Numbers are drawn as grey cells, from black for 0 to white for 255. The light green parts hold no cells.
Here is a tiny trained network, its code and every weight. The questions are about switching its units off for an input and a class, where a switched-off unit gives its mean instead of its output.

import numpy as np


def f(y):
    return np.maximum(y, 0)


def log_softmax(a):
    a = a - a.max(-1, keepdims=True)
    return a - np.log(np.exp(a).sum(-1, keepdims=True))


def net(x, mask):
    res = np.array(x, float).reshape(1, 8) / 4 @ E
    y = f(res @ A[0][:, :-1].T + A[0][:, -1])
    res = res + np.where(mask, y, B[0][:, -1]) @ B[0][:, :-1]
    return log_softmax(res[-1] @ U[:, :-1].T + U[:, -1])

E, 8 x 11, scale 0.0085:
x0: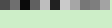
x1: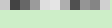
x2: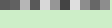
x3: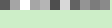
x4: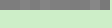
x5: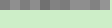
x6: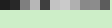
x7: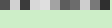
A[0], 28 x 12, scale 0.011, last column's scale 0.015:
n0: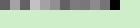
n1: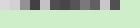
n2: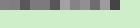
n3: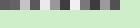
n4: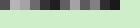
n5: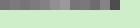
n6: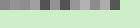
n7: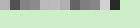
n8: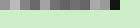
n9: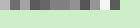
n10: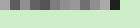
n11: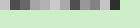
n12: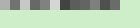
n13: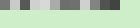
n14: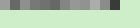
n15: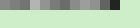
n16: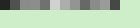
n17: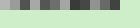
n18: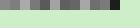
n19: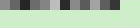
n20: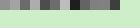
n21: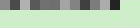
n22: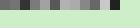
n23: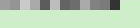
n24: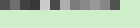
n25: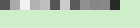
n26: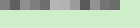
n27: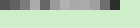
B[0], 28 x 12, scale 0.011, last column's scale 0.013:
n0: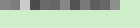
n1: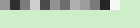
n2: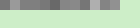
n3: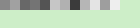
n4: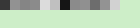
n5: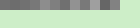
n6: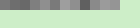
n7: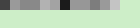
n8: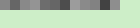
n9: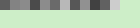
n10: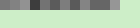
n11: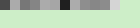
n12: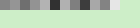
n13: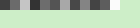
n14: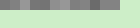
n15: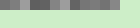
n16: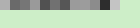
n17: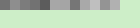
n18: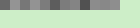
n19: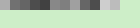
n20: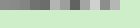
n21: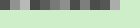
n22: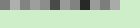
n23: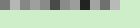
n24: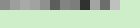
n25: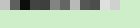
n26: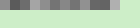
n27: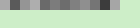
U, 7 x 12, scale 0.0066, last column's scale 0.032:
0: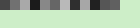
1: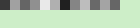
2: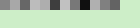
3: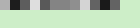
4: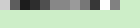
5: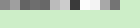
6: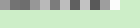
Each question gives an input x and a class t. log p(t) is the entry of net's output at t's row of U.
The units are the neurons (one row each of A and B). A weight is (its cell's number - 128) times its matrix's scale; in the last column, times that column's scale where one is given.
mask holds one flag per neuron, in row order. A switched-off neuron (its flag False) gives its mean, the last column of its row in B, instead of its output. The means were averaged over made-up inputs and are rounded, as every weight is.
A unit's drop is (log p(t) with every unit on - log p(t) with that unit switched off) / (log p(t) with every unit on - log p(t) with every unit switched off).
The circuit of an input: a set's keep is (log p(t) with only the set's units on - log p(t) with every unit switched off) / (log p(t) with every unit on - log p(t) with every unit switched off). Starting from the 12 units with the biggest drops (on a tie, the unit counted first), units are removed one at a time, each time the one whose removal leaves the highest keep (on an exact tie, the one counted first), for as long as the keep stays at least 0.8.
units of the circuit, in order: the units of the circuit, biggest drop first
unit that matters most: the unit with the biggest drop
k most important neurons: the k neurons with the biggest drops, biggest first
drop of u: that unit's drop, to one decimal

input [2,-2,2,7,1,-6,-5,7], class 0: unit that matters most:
n13
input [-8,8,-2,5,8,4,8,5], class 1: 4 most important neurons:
[n11 n7 n1 n24]
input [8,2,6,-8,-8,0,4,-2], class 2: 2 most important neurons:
[n22 n24]
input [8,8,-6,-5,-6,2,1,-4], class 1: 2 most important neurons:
[n11 n7]
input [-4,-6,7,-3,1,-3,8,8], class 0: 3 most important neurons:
[n13 n1 n0]
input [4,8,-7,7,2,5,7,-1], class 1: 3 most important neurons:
[n11 n7 n1]
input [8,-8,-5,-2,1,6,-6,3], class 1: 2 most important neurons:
[n4 n12]
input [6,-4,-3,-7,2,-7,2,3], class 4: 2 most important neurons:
[n19 n12]
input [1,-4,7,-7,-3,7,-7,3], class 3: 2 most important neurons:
[n1 n25]
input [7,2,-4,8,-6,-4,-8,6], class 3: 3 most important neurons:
[n1 n12 n8]
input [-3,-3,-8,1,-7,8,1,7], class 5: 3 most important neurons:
[n20 n17 n9]
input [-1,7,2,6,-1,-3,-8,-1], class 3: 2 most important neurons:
[n1 n4]
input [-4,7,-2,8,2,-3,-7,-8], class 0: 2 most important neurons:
[n9 n21]
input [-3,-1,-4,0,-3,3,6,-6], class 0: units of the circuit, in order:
[n21]
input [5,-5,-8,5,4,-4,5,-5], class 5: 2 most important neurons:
[n20 n17]
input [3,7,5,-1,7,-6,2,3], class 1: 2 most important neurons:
[n11 n7]
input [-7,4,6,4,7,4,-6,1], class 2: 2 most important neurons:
[n12 n23]
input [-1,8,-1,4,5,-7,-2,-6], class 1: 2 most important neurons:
[n7 n11]
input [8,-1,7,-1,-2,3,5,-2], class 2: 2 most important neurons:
[n22 n24]
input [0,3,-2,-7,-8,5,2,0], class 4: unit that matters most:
n19
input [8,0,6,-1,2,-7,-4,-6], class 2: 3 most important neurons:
[n24 n22 n13]
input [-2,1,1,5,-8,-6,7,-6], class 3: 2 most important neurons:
[n16 n13]
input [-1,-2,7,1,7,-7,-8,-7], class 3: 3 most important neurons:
[n1 n13 n8]
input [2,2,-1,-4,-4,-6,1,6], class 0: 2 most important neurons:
[n13 n25]
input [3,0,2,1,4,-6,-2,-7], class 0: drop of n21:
0.1
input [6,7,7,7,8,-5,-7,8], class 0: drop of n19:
0.0
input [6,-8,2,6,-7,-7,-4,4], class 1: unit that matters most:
n4
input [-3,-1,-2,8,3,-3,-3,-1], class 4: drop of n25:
0.8
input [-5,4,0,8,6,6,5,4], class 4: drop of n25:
1.2
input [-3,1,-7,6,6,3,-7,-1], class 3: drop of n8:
0.1
